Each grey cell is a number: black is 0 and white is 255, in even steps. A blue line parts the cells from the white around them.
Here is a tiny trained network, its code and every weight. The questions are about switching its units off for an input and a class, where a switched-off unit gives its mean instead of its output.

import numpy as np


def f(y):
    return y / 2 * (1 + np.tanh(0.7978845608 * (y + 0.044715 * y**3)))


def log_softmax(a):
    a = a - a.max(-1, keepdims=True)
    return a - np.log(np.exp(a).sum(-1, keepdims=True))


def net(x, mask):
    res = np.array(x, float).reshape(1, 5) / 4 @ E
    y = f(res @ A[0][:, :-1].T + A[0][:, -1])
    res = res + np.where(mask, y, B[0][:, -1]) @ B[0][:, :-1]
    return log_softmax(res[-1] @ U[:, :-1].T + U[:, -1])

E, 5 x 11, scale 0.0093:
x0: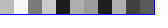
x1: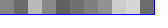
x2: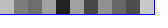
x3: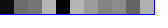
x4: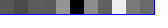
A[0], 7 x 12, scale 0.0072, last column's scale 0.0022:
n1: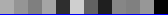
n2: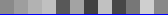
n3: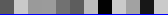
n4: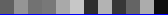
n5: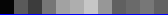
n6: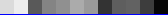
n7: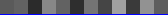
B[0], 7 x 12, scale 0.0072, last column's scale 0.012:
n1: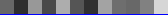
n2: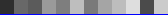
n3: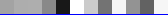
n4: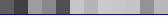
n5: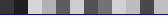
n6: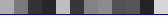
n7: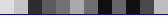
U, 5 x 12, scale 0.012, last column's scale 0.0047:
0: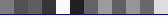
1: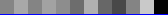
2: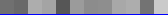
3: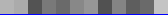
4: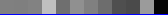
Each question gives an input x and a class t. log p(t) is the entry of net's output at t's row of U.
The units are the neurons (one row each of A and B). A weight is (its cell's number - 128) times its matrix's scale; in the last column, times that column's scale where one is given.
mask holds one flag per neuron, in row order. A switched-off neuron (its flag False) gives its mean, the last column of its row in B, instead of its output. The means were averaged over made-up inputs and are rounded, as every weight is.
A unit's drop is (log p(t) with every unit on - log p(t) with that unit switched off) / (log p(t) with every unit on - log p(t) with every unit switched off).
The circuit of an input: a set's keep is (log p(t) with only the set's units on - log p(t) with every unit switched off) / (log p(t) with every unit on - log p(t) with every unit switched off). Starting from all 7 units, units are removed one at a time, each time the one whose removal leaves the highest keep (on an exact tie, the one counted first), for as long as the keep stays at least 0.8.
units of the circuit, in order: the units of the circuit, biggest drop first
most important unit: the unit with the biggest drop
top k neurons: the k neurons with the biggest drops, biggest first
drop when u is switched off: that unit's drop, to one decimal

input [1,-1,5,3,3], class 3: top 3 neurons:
[n7; n5; n4]
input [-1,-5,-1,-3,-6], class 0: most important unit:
n3
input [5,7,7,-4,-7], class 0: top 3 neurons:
[n6; n1; n3]
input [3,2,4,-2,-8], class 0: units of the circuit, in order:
[n3; n1]
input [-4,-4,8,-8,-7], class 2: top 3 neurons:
[n4; n2; n1]
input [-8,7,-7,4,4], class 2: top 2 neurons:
[n5; n6]
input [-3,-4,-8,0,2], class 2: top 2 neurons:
[n5; n6]
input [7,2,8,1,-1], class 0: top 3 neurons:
[n1; n6; n3]
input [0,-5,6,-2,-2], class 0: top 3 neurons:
[n3; n5; n6]
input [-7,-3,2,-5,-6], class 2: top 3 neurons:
[n4; n6; n1]
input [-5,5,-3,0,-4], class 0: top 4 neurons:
[n3; n2; n4; n5]
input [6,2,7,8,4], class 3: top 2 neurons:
[n7; n5]
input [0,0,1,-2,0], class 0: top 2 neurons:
[n3; n7]
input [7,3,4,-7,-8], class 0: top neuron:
[n6]
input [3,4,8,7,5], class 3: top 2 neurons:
[n7; n5]
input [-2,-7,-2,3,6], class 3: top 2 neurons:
[n7; n1]
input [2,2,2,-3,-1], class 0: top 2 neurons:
[n3; n7]
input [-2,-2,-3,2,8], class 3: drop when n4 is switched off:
0.1
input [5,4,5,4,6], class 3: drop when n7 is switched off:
0.7
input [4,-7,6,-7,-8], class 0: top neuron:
[n6]
